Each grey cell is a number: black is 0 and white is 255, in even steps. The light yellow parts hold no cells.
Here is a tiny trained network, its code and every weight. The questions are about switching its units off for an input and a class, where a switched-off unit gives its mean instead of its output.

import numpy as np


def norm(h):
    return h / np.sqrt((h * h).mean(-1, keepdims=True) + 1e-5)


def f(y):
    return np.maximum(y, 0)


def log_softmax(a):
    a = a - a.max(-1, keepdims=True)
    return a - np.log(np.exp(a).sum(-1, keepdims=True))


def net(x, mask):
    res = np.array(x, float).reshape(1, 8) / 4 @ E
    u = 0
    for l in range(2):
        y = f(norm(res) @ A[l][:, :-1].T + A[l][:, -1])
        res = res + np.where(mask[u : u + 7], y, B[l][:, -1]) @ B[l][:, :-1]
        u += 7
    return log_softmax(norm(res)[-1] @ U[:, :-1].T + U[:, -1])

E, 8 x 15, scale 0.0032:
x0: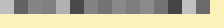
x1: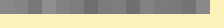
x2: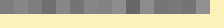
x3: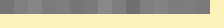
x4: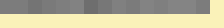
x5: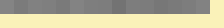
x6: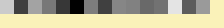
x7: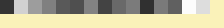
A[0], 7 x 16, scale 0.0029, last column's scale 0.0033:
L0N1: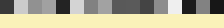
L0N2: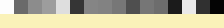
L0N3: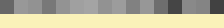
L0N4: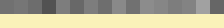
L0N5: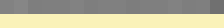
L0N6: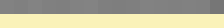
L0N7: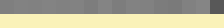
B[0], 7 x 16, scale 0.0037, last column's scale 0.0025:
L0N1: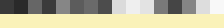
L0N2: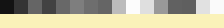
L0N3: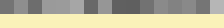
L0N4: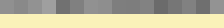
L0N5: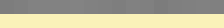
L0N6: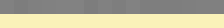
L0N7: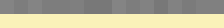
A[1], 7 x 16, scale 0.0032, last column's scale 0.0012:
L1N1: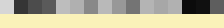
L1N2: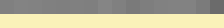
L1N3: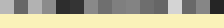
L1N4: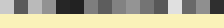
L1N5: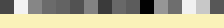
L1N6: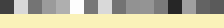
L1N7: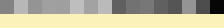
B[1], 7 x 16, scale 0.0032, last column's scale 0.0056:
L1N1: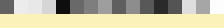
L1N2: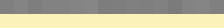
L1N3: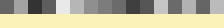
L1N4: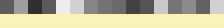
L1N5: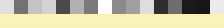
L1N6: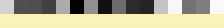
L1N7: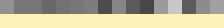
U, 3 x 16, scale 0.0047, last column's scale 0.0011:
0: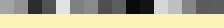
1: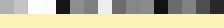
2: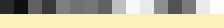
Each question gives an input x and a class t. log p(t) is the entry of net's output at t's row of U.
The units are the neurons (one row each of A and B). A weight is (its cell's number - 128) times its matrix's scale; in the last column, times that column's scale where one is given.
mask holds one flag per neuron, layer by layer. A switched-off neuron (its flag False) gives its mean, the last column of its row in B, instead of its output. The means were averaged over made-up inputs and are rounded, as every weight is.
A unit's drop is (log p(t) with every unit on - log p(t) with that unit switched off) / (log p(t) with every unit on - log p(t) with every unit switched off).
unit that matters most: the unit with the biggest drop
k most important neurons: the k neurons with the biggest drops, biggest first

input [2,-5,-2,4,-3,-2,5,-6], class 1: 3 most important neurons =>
(L1N1, L1N6, L1N7)
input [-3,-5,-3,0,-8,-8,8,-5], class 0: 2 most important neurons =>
(L1N4, L1N3)
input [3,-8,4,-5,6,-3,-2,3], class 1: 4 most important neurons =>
(L1N5, L0N1, L1N4, L1N3)
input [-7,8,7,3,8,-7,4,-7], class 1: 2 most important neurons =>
(L1N1, L0N2)
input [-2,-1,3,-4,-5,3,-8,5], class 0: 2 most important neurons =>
(L1N6, L1N1)
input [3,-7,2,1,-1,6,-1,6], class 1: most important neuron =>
(L1N5)
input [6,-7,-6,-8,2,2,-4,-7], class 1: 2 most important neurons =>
(L1N1, L0N1)
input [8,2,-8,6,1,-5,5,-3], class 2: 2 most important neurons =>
(L0N2, L1N6)
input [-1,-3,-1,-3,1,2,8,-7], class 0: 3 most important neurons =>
(L1N4, L1N3, L1N5)
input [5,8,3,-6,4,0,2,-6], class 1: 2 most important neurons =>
(L1N1, L0N1)
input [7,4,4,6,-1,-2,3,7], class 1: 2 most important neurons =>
(L1N5, L0N1)
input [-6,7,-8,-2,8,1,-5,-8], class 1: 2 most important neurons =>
(L1N1, L0N2)
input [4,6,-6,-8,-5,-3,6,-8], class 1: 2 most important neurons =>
(L1N1, L1N6)
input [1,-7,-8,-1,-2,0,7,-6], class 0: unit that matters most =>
L1N4
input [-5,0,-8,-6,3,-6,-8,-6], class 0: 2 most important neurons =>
(L1N6, L1N5)
